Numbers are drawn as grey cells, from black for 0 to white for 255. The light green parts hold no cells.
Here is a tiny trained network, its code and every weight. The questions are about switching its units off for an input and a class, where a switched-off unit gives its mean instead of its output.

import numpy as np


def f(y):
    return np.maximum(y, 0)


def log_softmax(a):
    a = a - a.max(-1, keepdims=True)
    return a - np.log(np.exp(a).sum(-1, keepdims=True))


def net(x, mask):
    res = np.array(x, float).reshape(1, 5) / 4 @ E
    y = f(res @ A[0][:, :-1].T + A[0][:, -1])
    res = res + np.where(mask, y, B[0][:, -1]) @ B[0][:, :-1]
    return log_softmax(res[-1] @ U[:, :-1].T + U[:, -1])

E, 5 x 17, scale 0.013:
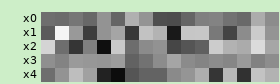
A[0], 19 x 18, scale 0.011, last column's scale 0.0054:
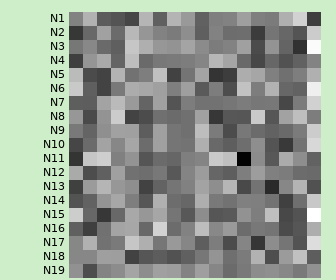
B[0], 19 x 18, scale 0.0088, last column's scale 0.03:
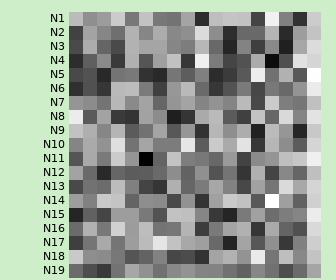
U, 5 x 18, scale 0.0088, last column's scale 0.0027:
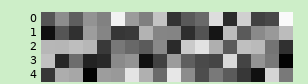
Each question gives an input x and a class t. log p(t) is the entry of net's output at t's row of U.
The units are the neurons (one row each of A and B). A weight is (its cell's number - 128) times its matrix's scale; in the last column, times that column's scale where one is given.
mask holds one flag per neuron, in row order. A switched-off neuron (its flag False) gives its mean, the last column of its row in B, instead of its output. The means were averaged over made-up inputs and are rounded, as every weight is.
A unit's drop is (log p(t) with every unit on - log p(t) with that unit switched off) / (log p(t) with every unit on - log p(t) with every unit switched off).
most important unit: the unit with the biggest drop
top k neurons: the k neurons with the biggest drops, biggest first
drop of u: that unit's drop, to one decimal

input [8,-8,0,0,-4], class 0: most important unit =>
N16
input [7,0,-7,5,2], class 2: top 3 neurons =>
(N5; N10; N15)
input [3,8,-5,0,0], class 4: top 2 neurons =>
(N5; N4)
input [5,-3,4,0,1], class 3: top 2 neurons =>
(N8; N11)
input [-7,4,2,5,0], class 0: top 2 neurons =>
(N8; N18)
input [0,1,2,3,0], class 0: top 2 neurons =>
(N5; N8)
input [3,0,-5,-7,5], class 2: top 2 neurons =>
(N5; N15)
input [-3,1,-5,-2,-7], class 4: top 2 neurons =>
(N4; N3)
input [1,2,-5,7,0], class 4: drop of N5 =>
0.4
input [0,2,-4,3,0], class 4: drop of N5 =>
0.4
